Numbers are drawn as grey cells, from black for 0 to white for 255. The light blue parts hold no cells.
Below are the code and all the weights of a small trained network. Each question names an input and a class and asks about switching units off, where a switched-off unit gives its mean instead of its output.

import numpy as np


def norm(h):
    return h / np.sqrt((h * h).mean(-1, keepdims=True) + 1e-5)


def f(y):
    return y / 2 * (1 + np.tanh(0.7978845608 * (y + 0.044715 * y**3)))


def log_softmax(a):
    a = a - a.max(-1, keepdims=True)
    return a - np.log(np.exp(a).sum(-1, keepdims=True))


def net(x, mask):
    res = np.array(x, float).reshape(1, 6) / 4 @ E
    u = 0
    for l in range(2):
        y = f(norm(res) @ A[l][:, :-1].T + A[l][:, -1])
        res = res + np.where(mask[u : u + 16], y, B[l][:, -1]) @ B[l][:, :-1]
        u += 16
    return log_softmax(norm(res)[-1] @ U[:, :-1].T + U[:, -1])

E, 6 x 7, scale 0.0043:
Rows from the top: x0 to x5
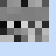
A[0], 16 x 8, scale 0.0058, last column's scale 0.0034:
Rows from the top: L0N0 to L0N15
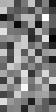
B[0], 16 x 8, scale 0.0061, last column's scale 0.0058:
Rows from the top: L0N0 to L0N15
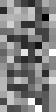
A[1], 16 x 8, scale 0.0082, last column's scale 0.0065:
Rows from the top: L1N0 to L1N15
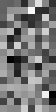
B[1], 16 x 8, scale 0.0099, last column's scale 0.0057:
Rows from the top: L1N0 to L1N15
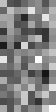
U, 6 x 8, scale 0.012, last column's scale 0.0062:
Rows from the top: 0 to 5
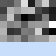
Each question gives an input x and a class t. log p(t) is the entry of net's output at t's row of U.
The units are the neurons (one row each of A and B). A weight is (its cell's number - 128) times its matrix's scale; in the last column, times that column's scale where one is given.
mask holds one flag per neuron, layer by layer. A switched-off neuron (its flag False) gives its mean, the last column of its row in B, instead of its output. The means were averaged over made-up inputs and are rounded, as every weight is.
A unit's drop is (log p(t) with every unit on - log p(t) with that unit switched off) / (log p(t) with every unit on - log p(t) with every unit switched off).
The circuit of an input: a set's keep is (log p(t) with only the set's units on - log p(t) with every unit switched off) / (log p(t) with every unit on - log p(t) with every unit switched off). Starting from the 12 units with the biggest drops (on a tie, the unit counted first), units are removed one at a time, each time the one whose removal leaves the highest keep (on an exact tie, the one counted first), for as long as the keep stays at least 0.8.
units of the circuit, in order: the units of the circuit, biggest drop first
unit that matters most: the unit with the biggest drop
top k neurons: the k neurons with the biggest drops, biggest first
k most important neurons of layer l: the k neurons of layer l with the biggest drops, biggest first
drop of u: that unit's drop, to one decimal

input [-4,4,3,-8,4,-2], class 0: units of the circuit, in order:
L1N6
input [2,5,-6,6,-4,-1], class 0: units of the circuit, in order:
L0N2, L1N14
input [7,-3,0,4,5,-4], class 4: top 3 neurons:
L0N15, L0N7, L1N11
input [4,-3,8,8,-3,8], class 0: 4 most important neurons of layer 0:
L0N11, L0N6, L0N8, L0N13
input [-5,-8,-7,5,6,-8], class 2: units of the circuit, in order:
L0N6, L1N3
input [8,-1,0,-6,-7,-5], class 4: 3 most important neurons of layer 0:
L0N2, L0N15, L0N11
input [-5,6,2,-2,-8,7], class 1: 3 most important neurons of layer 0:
L0N14, L0N4, L0N1
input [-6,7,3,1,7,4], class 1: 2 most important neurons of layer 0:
L0N2, L0N15
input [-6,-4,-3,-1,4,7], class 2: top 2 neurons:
L0N3, L0N0
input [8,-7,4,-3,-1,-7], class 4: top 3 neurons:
L0N15, L0N3, L1N0
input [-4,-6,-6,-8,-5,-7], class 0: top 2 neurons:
L1N6, L0N7
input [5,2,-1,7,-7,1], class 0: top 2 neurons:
L0N2, L0N11
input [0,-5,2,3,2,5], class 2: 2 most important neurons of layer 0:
L0N7, L0N0
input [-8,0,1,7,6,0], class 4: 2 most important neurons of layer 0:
L0N7, L0N5
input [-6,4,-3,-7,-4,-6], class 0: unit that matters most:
L1N6
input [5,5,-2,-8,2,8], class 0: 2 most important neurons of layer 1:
L1N6, L1N13
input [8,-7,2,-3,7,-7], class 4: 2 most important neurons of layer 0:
L0N15, L0N14
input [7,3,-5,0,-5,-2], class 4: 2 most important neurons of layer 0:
L0N15, L0N2
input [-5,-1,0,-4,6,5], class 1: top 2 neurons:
L0N2, L0N11
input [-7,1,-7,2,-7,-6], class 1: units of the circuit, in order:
L0N14
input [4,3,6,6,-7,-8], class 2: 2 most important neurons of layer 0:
L0N2, L0N7
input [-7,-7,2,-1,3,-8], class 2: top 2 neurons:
L0N6, L0N8
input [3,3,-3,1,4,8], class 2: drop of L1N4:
0.1
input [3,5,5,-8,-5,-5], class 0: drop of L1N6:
0.2
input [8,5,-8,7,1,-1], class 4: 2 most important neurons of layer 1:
L1N0, L1N11
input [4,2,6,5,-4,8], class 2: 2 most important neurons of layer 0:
L0N7, L0N2
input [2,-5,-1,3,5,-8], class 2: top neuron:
L0N6
